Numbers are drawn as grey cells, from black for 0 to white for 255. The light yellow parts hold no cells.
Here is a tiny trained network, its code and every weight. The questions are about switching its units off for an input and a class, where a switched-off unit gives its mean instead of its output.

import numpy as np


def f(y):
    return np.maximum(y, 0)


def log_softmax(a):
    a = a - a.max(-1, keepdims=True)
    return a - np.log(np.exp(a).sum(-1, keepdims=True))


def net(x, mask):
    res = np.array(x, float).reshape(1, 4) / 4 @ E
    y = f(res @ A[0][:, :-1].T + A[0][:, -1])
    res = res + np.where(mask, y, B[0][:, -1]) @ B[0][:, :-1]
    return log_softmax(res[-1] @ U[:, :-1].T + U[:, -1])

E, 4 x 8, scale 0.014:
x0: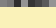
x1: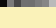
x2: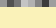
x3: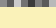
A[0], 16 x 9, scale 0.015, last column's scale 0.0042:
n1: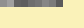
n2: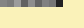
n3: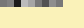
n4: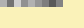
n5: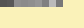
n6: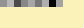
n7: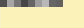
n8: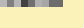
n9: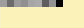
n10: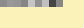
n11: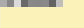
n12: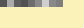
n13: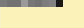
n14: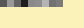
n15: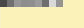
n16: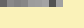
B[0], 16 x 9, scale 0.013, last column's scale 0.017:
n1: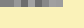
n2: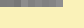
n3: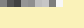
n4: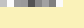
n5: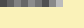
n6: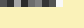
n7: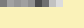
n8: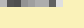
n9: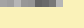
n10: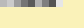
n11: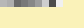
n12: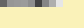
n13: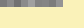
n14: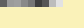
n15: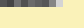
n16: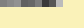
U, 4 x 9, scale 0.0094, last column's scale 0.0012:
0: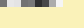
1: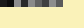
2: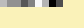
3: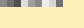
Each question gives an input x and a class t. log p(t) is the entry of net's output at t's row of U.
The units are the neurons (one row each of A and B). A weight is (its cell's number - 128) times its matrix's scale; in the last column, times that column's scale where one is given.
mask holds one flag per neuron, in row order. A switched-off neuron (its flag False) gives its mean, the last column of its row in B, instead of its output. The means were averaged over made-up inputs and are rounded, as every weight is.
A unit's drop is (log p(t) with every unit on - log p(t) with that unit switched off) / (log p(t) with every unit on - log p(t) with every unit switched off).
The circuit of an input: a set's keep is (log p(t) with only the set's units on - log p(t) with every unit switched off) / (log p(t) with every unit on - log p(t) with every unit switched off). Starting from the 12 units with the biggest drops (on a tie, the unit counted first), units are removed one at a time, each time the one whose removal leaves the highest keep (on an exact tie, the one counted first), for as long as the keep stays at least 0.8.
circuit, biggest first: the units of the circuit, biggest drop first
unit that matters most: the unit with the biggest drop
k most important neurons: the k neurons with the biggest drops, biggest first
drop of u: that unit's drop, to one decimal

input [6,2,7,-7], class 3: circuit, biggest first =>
[n3]
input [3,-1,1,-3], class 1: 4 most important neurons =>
[n4; n11; n10; n8]
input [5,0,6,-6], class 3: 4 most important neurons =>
[n3; n10; n11; n16]
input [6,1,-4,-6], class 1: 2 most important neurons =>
[n6; n4]
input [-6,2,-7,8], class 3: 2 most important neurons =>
[n8; n6]
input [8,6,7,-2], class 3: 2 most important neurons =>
[n3; n6]
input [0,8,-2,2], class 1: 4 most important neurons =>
[n4; n15; n10; n5]
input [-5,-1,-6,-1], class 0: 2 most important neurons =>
[n14; n7]
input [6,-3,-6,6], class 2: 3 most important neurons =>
[n14; n12; n7]
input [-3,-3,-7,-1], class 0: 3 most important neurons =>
[n14; n7; n3]
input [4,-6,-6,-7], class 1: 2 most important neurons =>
[n6; n4]
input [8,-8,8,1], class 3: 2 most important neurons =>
[n6; n10]
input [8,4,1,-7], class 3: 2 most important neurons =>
[n3; n15]
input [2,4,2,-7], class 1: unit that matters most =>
n6
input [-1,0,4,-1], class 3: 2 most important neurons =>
[n6; n10]
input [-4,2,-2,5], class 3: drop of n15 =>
-0.1
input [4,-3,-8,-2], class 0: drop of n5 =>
0.0
